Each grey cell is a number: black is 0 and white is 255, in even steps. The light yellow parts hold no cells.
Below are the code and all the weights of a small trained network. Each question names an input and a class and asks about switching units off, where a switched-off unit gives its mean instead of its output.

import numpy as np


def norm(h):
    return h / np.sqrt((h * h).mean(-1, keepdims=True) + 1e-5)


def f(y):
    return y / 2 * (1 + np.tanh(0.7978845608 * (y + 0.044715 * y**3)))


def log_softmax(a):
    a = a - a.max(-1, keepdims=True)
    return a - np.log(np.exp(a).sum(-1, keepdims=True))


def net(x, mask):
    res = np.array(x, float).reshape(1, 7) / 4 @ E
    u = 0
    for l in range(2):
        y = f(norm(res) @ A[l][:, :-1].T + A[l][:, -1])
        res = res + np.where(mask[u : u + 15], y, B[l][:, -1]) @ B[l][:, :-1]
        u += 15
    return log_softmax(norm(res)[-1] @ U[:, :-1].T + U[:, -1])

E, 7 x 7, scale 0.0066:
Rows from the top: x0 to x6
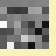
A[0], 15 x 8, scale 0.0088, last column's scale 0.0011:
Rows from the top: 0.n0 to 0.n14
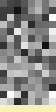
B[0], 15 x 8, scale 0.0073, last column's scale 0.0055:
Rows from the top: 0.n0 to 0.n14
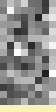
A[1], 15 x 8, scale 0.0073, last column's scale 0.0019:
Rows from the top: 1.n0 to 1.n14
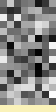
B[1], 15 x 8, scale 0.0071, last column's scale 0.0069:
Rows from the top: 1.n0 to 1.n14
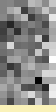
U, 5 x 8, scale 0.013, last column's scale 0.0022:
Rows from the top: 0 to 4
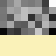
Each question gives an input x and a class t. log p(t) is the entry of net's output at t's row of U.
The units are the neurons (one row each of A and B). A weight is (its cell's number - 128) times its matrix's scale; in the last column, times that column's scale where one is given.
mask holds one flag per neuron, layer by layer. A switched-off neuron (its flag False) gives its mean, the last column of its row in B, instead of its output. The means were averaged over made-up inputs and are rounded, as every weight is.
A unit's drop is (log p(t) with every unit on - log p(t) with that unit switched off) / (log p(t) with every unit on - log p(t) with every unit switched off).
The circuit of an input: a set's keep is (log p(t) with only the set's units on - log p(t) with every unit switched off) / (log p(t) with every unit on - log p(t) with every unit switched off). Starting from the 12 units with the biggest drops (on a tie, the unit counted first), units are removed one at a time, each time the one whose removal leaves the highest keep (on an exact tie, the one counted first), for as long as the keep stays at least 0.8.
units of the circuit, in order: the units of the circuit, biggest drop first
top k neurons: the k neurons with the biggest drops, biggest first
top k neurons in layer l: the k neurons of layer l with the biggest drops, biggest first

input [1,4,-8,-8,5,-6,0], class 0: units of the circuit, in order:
(1.n12, 0.n1, 0.n7)
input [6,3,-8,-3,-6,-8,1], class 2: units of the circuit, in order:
(0.n7)
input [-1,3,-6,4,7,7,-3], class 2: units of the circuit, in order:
(0.n6, 1.n10)
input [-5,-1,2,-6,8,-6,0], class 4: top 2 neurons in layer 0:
(0.n6, 0.n5)
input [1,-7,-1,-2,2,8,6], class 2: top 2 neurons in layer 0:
(0.n6, 0.n1)
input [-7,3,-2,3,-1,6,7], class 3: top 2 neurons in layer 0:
(0.n2, 0.n5)
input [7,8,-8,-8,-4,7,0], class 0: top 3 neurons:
(0.n1, 1.n12, 0.n6)
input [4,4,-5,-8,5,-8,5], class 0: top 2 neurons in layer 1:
(1.n12, 1.n5)
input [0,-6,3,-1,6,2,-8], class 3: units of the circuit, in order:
(0.n4, 1.n10)
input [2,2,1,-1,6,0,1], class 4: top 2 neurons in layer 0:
(0.n10, 0.n2)
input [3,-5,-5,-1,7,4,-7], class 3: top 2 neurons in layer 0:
(0.n4, 0.n1)
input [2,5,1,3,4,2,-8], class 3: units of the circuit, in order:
(1.n6, 1.n10)
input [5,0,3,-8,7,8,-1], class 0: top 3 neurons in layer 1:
(1.n12, 1.n2, 1.n5)
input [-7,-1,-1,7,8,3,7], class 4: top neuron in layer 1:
(1.n9)
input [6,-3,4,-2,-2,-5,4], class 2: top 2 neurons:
(0.n7, 0.n1)
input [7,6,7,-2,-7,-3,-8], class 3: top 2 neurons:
(1.n11, 0.n10)
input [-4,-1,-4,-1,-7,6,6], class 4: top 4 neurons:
(0.n12, 1.n3, 0.n9, 0.n7)
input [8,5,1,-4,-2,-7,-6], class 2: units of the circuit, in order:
(0.n7, 1.n2)
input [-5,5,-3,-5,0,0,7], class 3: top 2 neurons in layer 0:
(0.n2, 0.n10)
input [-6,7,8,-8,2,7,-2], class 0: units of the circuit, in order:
(0.n1, 1.n12, 0.n6)
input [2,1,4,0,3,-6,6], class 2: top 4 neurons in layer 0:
(0.n7, 0.n4, 0.n9, 0.n1)
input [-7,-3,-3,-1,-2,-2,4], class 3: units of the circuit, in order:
(0.n13)
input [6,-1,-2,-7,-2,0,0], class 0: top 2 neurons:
(1.n12, 0.n13)
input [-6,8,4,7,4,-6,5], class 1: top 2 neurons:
(0.n6, 1.n13)
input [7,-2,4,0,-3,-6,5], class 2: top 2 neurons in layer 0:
(0.n7, 0.n4)
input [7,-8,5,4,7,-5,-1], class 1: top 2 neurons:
(1.n13, 0.n6)
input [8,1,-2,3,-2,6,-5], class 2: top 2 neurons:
(0.n6, 1.n2)
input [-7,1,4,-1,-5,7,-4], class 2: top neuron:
(0.n6)
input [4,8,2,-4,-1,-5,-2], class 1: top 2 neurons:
(0.n1, 0.n0)
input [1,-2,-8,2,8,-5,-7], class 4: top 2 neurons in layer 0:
(0.n5, 0.n8)
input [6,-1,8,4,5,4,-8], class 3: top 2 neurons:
(0.n4, 1.n6)
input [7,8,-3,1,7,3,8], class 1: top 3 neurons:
(0.n1, 0.n0, 1.n5)
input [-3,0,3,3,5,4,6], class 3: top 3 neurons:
(0.n2, 0.n5, 0.n7)
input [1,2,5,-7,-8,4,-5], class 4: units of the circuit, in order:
(1.n3)
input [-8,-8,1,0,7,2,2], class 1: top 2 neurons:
(0.n10, 1.n13)
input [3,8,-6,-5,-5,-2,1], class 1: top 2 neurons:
(0.n1, 0.n0)
